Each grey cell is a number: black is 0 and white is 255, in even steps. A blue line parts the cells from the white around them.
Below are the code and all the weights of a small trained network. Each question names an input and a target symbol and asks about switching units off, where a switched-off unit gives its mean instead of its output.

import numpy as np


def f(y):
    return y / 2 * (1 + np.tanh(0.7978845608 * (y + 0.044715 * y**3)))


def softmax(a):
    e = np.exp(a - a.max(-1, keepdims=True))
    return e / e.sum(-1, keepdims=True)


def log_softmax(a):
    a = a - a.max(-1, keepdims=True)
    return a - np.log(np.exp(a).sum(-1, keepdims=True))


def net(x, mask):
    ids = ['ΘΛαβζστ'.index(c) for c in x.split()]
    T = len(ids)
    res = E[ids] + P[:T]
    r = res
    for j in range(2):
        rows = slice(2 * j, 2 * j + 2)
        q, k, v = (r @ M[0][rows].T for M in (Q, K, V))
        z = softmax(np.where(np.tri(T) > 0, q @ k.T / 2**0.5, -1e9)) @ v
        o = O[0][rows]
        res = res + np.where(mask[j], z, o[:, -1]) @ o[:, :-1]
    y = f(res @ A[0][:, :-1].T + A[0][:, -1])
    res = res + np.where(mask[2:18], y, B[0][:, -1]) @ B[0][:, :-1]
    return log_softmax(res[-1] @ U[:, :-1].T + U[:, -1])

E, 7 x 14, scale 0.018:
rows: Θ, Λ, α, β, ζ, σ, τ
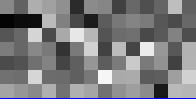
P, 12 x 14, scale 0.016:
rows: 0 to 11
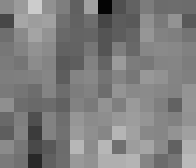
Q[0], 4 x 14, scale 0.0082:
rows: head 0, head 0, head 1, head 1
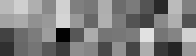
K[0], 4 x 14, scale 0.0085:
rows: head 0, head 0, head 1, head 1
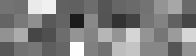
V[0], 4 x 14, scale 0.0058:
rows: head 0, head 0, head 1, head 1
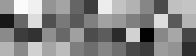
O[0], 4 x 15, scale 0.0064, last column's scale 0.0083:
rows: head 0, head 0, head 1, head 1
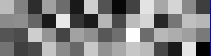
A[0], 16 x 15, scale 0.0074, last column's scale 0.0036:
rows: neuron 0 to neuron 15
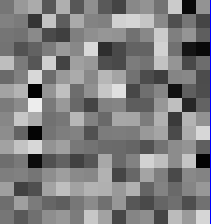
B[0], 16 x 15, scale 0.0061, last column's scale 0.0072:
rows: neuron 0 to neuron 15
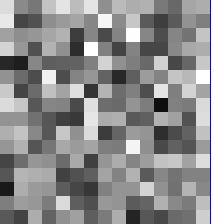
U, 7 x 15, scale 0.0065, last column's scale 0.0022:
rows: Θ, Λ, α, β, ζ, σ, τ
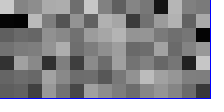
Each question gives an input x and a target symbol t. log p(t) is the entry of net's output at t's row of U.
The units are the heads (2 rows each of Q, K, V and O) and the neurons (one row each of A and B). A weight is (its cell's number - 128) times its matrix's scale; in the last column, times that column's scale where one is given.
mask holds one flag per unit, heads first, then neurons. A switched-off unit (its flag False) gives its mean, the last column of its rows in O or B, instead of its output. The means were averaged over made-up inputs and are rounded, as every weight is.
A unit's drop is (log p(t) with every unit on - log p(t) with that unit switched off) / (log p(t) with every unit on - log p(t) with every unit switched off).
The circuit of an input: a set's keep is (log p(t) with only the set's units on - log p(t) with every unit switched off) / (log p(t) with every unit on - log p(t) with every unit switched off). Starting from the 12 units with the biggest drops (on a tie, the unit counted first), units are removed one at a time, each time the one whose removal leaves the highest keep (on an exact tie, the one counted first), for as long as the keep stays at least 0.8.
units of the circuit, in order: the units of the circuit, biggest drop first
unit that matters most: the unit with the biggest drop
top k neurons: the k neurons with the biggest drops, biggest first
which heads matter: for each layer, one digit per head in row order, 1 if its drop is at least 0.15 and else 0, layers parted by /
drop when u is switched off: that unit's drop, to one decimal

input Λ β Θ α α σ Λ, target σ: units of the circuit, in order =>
neuron 11; head 0
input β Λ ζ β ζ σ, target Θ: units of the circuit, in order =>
neuron 7
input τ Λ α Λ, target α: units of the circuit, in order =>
head 1; neuron 1
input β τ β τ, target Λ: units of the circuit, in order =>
head 0; neuron 4
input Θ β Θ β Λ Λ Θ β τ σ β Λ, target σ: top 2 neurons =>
neuron 9; neuron 11
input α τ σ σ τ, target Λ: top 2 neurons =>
neuron 4; neuron 15
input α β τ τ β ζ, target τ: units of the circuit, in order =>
head 0; neuron 4; neuron 3
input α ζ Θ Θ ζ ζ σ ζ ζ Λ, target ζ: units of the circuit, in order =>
neuron 9; neuron 5
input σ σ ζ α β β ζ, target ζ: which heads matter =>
01
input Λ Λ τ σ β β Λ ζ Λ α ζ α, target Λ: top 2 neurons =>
neuron 9; neuron 3
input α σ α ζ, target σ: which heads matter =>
10
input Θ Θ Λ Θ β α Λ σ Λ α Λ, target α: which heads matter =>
01
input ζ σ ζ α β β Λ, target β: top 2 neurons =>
neuron 6; neuron 9
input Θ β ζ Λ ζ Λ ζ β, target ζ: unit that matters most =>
head 1
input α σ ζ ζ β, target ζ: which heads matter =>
00
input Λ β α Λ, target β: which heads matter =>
11
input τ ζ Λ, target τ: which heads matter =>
10
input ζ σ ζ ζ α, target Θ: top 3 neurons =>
neuron 5; neuron 4; neuron 11
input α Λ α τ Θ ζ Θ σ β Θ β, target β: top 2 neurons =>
neuron 6; neuron 9
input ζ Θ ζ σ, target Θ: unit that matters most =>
neuron 4
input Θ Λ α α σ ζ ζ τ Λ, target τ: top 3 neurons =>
neuron 3; neuron 4; neuron 9
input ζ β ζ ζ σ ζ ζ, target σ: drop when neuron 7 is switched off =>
0.1
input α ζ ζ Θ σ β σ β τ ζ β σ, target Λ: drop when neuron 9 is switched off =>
0.1
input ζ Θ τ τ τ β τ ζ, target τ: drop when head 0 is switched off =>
1.8
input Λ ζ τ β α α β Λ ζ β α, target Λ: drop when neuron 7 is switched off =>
0.2
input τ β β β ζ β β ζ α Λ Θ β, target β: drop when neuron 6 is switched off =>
1.1
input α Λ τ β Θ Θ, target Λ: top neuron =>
neuron 9
